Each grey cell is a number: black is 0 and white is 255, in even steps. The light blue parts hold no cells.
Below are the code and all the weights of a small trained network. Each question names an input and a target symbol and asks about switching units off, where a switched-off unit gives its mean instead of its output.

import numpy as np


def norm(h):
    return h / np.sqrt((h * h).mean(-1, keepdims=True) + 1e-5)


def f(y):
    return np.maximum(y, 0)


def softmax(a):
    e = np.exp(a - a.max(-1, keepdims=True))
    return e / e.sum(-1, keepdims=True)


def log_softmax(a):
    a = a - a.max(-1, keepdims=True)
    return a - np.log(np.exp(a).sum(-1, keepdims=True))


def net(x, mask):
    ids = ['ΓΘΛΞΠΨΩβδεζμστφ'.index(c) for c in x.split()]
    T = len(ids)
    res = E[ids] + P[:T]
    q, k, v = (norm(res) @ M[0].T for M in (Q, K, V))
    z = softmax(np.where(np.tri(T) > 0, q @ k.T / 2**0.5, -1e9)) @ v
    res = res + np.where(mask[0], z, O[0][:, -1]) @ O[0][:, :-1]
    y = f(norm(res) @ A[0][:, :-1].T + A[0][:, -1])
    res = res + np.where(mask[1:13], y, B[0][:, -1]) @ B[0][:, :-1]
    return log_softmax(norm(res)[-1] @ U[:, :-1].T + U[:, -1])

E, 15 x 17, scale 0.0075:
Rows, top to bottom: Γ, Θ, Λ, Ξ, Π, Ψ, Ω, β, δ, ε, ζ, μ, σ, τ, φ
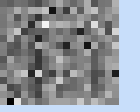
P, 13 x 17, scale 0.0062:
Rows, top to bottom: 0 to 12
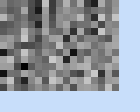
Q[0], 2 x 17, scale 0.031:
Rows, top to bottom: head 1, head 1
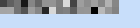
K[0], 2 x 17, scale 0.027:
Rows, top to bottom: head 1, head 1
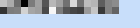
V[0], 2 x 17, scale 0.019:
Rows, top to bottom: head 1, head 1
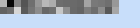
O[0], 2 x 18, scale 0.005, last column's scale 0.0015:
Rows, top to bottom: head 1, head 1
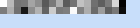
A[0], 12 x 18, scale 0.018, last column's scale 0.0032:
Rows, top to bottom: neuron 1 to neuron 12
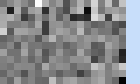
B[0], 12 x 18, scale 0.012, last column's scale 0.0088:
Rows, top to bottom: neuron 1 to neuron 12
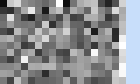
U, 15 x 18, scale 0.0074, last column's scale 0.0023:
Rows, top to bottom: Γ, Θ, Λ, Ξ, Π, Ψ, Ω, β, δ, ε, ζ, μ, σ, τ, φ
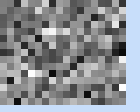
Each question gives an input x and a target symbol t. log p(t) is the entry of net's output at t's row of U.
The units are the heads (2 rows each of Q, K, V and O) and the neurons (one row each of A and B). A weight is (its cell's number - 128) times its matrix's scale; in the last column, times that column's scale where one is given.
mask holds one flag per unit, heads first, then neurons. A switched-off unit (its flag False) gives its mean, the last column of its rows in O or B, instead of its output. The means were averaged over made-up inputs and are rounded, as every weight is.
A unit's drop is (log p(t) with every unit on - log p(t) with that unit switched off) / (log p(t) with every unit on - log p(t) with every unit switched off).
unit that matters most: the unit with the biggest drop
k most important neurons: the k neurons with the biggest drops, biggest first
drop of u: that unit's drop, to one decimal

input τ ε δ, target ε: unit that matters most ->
head 1
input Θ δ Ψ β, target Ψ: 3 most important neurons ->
[neuron 7; neuron 11; neuron 1]
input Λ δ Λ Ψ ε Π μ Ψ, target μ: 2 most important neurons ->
[neuron 12; neuron 9]
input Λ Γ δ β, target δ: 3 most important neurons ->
[neuron 12; neuron 6; neuron 11]
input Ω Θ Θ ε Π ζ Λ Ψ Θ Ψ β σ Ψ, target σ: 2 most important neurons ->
[neuron 5; neuron 8]
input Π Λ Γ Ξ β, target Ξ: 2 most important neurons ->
[neuron 8; neuron 7]
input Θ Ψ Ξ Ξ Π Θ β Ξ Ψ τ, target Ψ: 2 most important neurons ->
[neuron 7; neuron 11]
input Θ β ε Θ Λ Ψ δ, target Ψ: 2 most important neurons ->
[neuron 7; neuron 11]
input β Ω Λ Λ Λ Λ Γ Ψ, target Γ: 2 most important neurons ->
[neuron 4; neuron 9]
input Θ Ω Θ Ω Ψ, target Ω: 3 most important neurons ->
[neuron 8; neuron 5; neuron 7]
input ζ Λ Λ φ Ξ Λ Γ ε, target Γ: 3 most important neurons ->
[neuron 4; neuron 9; neuron 10]
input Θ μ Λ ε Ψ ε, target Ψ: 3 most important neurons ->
[neuron 7; neuron 11; neuron 1]
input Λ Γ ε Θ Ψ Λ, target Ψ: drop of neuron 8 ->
0.1
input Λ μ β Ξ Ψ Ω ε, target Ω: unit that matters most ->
neuron 8
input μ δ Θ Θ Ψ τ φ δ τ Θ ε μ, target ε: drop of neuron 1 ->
0.1
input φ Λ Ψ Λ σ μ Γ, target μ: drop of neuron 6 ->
0.4
